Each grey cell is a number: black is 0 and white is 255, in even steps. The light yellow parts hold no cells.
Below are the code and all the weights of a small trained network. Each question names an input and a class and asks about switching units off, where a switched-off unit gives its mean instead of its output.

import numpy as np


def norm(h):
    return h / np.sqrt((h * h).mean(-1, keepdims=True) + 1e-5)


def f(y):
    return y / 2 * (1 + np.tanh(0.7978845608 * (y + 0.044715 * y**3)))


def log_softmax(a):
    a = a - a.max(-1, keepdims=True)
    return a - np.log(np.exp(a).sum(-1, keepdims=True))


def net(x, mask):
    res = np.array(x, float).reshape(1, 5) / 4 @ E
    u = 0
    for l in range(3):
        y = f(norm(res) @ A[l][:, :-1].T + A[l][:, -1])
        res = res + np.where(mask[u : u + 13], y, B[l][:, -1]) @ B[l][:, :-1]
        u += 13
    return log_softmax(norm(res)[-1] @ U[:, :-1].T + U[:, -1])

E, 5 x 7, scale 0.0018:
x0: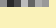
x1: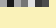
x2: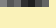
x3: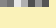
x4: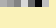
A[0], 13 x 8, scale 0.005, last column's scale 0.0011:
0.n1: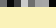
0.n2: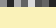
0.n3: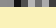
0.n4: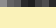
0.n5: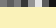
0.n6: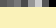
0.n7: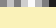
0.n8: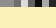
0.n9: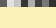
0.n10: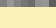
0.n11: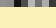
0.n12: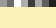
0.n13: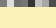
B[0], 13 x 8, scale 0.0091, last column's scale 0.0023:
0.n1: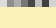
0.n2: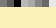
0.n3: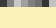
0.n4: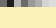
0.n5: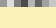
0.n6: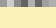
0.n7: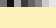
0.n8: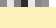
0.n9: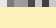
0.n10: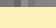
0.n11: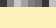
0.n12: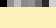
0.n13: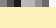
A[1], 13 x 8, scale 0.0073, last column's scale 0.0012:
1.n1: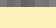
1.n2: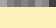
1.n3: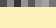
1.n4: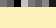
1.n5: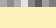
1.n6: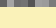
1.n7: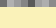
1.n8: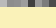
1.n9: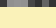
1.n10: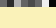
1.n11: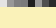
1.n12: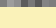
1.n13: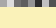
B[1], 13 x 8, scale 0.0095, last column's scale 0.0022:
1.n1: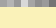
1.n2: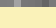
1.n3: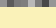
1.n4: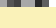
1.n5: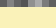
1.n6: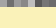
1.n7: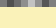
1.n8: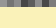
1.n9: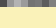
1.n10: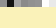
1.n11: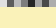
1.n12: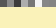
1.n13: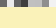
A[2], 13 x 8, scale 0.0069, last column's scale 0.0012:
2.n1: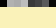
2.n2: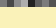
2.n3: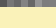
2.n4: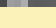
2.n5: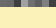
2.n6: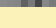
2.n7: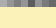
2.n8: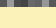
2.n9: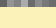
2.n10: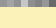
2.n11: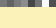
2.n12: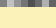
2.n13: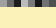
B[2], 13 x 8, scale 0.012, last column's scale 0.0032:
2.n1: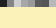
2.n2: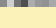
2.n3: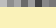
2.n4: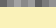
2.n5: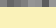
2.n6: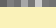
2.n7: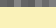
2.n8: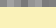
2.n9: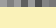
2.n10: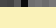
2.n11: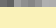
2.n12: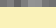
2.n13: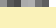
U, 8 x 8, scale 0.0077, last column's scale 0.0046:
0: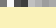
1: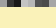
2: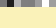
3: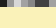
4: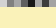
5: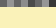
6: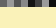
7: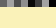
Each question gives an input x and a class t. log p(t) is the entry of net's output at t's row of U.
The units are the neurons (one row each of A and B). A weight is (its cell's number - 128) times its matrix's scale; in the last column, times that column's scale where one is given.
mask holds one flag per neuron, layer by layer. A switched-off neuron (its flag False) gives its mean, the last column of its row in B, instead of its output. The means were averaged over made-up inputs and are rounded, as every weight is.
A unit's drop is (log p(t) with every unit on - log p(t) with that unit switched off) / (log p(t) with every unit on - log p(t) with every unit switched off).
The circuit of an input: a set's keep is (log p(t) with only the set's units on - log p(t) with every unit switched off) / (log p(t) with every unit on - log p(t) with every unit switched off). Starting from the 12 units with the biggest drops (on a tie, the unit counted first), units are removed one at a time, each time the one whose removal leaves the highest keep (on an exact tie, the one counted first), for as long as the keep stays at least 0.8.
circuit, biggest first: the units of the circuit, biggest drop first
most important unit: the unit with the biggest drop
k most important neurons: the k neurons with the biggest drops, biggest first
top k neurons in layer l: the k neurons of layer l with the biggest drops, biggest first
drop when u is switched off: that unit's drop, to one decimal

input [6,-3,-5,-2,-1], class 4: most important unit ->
0.n1
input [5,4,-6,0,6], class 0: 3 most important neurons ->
0.n8; 0.n4; 0.n9
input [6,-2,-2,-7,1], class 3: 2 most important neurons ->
0.n3; 0.n11
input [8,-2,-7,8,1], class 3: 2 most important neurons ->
0.n12; 0.n4
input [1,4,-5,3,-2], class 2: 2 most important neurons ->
0.n7; 0.n13
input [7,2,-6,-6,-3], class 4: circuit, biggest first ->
0.n1; 1.n11
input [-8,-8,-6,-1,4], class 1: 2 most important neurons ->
0.n13; 0.n1
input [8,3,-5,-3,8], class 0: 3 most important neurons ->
0.n8; 0.n9; 1.n13
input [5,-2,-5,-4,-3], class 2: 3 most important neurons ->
0.n7; 0.n9; 1.n10
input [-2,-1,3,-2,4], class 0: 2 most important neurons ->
0.n8; 0.n7
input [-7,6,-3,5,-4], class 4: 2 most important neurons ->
0.n9; 0.n13
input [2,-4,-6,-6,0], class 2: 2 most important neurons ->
0.n7; 1.n10
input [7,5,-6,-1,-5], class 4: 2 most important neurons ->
0.n1; 0.n4
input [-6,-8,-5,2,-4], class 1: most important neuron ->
0.n13
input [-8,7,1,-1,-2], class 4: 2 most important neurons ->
0.n9; 1.n11
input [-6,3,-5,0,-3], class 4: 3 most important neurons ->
0.n9; 0.n4; 1.n11
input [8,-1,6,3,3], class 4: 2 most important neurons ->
0.n1; 0.n7
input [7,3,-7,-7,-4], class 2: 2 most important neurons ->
0.n7; 0.n12
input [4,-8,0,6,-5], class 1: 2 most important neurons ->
0.n13; 0.n8
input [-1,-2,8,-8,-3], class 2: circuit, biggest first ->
0.n4
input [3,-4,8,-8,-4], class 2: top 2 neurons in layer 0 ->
0.n4; 0.n12
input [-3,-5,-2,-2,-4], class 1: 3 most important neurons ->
0.n13; 0.n8; 1.n4
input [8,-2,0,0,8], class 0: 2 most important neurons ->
0.n8; 1.n13
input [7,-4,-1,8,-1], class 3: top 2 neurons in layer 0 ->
0.n12; 0.n9
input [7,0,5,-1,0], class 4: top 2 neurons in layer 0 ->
0.n1; 0.n7
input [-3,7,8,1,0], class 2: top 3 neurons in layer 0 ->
0.n4; 0.n13; 0.n10
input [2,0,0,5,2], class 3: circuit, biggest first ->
0.n12
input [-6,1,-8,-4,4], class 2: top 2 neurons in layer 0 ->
0.n7; 0.n1
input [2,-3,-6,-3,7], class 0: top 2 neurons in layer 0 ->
0.n8; 0.n4
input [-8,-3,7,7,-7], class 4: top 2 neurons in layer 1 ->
1.n13; 1.n10
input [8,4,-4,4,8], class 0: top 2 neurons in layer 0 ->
0.n8; 0.n9
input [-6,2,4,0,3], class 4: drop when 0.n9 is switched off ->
1.2
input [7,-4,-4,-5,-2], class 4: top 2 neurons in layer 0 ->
0.n1; 0.n12
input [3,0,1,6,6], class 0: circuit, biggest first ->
0.n8
